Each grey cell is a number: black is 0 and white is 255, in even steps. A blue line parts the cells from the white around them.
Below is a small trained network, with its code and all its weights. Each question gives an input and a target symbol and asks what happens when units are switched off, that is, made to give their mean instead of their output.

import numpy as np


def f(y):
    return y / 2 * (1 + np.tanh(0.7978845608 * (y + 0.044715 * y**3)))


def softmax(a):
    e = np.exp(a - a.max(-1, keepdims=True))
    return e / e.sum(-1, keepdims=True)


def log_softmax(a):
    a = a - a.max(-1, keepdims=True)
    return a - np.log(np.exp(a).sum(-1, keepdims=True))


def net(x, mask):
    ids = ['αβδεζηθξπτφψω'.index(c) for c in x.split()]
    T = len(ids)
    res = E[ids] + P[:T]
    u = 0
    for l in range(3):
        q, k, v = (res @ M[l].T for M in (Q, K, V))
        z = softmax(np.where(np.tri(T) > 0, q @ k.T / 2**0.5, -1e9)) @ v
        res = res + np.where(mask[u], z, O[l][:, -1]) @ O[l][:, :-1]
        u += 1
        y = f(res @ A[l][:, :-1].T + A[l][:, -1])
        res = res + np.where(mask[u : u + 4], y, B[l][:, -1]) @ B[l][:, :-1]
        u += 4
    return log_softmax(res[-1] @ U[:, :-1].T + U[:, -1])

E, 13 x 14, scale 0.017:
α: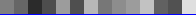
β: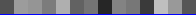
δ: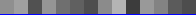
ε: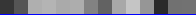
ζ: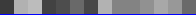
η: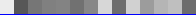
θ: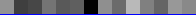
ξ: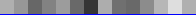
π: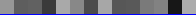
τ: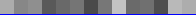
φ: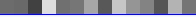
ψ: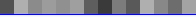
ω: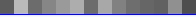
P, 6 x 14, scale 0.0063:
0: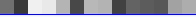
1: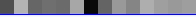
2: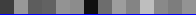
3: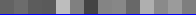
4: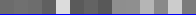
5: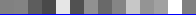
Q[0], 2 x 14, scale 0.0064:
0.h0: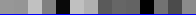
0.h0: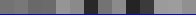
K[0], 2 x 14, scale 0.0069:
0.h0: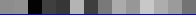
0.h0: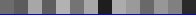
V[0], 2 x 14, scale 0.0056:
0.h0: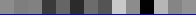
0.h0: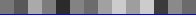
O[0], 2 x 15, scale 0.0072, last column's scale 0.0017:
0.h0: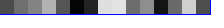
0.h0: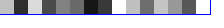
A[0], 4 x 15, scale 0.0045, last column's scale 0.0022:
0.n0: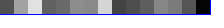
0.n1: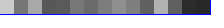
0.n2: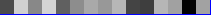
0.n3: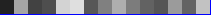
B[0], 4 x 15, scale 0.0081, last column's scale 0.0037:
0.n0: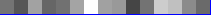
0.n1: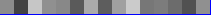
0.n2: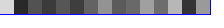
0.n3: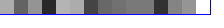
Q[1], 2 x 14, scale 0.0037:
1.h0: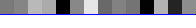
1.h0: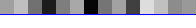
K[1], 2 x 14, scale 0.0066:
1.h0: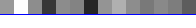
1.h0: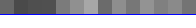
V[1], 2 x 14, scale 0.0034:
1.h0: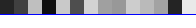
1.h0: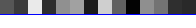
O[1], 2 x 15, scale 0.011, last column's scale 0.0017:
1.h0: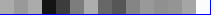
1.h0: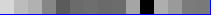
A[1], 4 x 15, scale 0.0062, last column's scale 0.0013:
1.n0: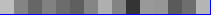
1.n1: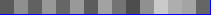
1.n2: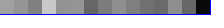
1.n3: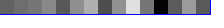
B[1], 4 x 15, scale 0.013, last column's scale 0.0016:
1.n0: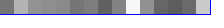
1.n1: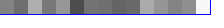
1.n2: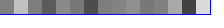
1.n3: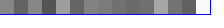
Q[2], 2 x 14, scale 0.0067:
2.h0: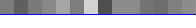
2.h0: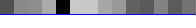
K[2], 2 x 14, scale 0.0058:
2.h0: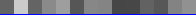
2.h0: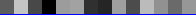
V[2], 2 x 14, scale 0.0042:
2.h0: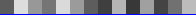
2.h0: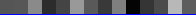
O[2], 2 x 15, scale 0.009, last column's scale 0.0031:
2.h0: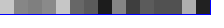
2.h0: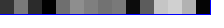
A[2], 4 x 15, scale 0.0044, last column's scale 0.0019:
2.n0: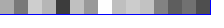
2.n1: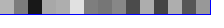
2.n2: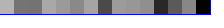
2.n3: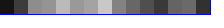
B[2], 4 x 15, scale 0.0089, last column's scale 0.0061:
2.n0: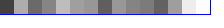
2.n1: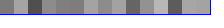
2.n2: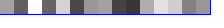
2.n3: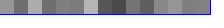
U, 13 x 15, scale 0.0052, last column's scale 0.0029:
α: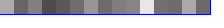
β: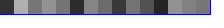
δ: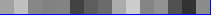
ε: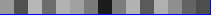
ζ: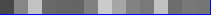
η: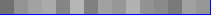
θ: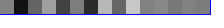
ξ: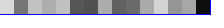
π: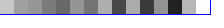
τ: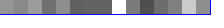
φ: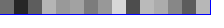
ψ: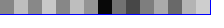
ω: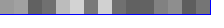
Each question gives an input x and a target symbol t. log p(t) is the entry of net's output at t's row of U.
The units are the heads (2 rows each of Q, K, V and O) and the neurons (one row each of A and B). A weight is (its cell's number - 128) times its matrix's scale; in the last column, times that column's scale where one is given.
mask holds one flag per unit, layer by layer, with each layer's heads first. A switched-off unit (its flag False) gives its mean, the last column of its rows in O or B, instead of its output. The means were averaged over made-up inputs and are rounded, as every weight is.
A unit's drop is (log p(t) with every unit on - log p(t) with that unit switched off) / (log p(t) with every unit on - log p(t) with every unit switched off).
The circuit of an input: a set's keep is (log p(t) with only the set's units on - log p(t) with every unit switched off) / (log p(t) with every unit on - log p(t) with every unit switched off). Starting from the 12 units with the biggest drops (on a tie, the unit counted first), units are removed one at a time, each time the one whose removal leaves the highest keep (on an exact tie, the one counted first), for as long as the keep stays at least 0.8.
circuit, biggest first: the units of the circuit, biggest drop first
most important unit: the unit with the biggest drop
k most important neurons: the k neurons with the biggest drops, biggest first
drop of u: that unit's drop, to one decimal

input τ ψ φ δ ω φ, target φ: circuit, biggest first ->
1.h0, 2.n1
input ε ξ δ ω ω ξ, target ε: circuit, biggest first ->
0.h0
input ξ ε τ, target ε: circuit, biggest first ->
0.h0, 0.n1
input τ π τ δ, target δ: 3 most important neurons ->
1.n0, 2.n0, 0.n3
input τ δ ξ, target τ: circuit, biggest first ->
2.h0, 0.h0
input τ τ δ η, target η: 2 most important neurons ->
2.n0, 0.n3
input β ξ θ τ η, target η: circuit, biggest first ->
2.n0, 2.h0, 0.n3
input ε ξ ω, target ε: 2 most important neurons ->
0.n1, 0.n3
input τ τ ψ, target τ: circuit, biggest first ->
0.h0, 2.h0
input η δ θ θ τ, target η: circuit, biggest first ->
2.h0, 2.n0, 0.n3
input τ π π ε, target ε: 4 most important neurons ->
1.n3, 0.n3, 2.n0, 2.n1
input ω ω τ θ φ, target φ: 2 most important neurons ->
0.n2, 2.n1
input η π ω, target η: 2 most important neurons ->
2.n0, 1.n3
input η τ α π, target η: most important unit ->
2.h0
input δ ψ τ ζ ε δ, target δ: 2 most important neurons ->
1.n0, 0.n2
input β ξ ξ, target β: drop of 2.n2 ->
0.1
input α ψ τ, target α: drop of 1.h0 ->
1.0
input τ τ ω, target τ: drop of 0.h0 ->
0.5
